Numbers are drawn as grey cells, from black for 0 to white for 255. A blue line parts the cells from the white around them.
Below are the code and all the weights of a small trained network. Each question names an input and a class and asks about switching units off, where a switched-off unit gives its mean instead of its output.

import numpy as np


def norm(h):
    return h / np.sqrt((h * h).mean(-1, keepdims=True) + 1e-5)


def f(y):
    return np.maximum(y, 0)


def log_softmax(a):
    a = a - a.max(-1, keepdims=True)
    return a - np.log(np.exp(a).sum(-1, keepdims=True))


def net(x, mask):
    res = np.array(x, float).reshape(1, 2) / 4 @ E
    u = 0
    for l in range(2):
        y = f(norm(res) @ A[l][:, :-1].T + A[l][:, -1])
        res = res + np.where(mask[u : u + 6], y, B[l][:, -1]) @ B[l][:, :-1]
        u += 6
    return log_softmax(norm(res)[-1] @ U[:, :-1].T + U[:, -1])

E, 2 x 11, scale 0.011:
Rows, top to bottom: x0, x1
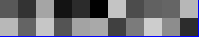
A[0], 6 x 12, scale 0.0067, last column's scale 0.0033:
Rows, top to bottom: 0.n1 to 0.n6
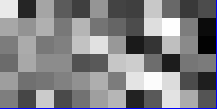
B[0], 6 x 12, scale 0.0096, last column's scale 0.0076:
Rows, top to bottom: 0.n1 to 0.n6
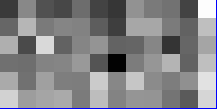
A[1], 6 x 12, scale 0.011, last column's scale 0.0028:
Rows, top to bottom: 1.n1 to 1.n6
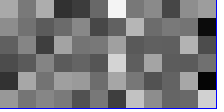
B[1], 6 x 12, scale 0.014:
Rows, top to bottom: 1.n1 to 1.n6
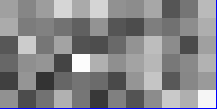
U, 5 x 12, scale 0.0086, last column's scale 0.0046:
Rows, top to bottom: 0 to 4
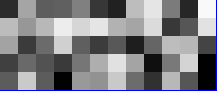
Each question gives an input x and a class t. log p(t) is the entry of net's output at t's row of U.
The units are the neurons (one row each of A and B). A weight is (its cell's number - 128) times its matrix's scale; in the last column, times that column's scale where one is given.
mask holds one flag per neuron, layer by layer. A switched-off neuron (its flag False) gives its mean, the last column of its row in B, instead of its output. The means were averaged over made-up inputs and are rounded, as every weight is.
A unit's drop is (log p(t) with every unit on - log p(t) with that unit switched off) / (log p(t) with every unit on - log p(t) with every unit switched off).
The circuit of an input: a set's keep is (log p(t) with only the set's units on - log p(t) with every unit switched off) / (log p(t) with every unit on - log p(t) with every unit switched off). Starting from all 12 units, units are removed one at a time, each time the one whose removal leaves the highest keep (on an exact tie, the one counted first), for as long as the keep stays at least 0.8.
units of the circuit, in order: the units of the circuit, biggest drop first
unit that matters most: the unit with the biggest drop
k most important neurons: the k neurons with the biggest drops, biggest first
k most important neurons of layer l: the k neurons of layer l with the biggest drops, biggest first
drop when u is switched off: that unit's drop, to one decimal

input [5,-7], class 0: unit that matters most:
0.n4
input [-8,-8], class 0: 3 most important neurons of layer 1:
1.n1, 1.n5, 1.n3
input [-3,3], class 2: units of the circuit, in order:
1.n6, 1.n4
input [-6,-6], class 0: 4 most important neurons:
0.n6, 0.n5, 1.n1, 1.n5
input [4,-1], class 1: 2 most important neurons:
0.n1, 1.n1
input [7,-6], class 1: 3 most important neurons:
1.n1, 0.n1, 0.n6
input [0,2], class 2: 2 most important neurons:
1.n6, 1.n4
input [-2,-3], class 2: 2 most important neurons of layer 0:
0.n3, 0.n4
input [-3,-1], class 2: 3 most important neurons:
1.n1, 1.n4, 0.n6
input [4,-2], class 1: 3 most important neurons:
0.n1, 0.n2, 1.n1
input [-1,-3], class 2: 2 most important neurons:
0.n4, 0.n3
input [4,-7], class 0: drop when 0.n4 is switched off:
0.1
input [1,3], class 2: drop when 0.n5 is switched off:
0.1
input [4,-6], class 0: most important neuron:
0.n4
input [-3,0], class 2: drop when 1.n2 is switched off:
-0.1
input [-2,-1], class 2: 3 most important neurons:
1.n1, 1.n4, 0.n6
